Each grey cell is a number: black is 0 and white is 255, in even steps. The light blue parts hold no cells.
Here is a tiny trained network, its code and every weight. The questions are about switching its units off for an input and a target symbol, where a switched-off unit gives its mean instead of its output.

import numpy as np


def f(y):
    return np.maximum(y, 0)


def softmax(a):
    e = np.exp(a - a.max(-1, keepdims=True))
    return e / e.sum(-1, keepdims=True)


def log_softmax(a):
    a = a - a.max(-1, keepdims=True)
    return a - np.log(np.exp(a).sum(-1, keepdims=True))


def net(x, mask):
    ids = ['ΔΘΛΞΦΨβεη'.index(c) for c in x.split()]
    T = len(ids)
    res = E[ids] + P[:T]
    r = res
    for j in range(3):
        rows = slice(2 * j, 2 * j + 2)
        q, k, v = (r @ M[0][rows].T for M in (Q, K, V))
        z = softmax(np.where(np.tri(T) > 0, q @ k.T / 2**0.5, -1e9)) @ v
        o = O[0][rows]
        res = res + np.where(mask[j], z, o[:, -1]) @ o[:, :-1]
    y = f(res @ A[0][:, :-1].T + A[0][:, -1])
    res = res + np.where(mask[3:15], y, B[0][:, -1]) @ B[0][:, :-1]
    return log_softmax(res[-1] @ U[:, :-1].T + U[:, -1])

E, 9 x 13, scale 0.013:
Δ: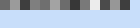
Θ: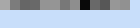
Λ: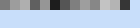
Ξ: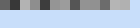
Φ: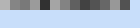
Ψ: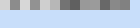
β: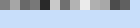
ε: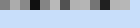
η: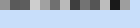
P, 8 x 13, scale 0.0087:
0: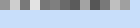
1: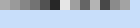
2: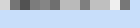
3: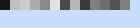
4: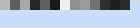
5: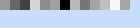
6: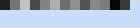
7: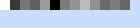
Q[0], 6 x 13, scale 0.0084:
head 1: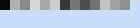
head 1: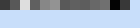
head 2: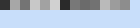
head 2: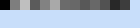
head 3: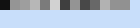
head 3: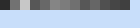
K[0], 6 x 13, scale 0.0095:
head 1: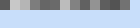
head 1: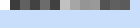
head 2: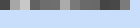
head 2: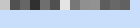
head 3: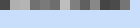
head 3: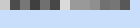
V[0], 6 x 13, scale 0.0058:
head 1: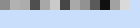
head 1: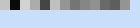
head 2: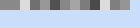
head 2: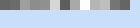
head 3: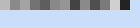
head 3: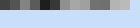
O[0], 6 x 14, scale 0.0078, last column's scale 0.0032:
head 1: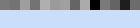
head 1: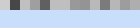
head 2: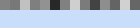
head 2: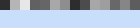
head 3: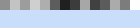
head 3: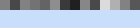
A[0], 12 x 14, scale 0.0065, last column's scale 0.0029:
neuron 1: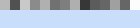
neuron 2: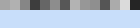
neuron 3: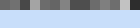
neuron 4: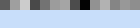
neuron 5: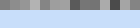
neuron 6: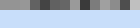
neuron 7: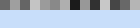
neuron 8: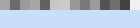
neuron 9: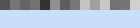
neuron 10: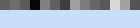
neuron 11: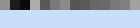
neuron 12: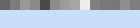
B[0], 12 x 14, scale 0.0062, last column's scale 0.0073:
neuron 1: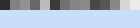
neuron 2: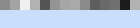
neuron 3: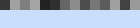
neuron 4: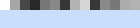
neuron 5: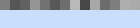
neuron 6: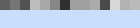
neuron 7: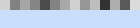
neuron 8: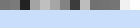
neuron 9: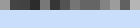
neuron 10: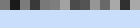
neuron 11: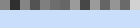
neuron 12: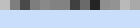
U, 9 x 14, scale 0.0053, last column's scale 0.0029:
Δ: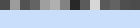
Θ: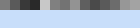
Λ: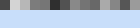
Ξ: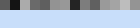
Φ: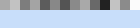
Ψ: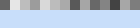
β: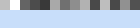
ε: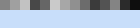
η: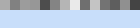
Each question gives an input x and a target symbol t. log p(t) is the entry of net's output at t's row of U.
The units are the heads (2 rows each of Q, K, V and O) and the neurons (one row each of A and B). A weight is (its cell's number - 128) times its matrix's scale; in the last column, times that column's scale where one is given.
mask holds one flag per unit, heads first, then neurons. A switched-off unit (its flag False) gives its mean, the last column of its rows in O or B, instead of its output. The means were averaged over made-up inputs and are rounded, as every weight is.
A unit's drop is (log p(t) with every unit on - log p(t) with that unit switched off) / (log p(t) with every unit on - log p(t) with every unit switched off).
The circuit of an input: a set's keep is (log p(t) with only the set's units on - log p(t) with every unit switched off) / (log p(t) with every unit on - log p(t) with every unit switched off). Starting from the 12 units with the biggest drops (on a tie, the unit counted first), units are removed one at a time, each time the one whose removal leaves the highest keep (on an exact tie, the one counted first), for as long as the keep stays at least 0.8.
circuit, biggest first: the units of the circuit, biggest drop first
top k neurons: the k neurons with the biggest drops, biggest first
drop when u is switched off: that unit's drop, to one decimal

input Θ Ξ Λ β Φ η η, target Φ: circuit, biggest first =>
(head 3; neuron 7)
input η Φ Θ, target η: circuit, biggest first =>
(head 1; head 3)
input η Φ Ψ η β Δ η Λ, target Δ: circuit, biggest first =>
(head 2; neuron 4)
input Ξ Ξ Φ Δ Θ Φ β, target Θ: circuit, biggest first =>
(head 2; neuron 9)
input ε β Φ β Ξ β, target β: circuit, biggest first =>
(neuron 4; head 2; head 3)
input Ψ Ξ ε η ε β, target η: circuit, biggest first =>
(head 3)
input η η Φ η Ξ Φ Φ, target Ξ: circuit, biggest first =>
(head 1; head 3)
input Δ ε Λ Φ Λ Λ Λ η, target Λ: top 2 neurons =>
(neuron 3; neuron 8)
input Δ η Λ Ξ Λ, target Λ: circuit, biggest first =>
(head 2; neuron 8; head 1)
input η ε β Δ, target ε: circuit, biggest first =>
(head 1; neuron 7)
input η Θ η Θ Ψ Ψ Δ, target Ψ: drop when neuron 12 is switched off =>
0.0
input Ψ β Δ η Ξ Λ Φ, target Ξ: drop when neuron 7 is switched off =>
0.1
